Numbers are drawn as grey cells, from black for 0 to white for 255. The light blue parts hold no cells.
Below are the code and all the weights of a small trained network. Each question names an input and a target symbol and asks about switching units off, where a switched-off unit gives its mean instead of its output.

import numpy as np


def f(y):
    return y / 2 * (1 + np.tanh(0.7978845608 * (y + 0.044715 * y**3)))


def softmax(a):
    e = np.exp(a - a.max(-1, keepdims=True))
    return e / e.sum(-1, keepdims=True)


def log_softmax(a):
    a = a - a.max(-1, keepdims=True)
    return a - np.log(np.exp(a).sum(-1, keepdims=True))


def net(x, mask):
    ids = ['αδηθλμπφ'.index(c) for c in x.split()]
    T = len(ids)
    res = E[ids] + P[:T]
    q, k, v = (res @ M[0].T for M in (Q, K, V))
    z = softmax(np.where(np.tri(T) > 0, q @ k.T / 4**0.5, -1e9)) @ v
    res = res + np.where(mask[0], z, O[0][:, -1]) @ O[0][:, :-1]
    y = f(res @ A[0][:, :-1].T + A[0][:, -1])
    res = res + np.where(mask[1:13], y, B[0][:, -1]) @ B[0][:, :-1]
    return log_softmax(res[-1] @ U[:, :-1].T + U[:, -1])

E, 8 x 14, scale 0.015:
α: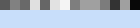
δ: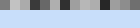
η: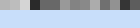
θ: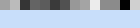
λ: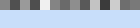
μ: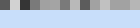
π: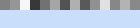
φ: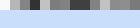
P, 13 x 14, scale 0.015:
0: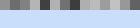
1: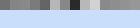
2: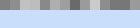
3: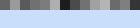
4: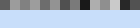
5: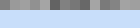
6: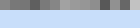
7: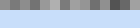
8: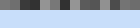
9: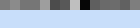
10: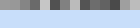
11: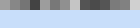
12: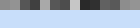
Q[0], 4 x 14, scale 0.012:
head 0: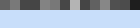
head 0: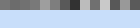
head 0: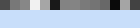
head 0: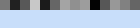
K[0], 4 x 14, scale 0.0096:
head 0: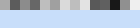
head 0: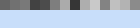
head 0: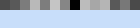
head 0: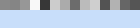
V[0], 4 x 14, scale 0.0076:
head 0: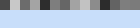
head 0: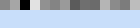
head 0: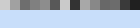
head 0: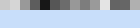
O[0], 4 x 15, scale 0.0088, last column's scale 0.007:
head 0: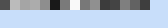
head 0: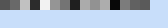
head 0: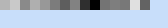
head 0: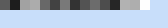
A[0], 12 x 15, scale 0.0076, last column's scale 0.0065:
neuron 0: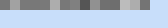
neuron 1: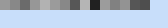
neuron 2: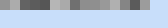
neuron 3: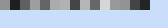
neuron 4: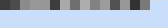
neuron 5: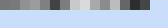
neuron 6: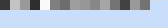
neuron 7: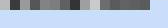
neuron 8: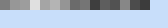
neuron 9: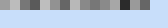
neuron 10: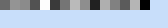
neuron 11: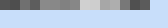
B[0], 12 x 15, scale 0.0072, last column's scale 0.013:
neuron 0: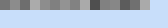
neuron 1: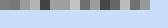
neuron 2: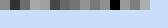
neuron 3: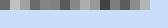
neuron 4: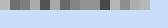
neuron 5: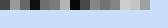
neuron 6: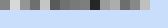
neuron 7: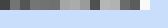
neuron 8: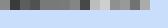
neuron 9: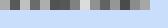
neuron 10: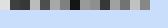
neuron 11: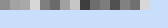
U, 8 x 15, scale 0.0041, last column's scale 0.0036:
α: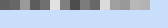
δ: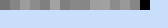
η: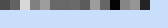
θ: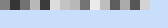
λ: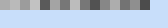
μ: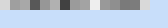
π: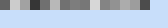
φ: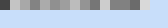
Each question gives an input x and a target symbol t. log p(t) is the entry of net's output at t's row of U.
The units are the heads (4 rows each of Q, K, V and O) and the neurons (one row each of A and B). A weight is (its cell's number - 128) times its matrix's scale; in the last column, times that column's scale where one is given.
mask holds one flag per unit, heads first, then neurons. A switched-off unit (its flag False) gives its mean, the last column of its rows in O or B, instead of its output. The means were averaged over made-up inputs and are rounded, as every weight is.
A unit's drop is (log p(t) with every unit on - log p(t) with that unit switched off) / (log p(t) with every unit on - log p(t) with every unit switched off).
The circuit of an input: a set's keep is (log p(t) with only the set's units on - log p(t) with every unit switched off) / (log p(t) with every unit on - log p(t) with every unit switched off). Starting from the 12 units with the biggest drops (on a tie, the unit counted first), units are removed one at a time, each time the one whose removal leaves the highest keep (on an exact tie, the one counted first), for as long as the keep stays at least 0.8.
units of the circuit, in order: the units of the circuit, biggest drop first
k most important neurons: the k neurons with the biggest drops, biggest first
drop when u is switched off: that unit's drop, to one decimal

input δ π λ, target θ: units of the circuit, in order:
head 0
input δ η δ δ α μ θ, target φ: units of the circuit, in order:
head 0; neuron 7; neuron 6
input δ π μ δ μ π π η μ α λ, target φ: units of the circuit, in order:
head 0; neuron 6; neuron 7
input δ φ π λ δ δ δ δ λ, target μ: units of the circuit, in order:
head 0; neuron 9
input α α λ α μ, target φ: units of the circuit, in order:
head 0; neuron 6; neuron 11
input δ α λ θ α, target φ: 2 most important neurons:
neuron 6; neuron 4
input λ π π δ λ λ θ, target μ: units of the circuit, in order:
head 0; neuron 9
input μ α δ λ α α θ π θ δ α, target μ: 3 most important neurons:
neuron 10; neuron 8; neuron 9
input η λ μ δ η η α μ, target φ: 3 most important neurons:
neuron 6; neuron 11; neuron 7
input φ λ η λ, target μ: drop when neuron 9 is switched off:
0.5
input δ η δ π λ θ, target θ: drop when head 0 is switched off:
0.9
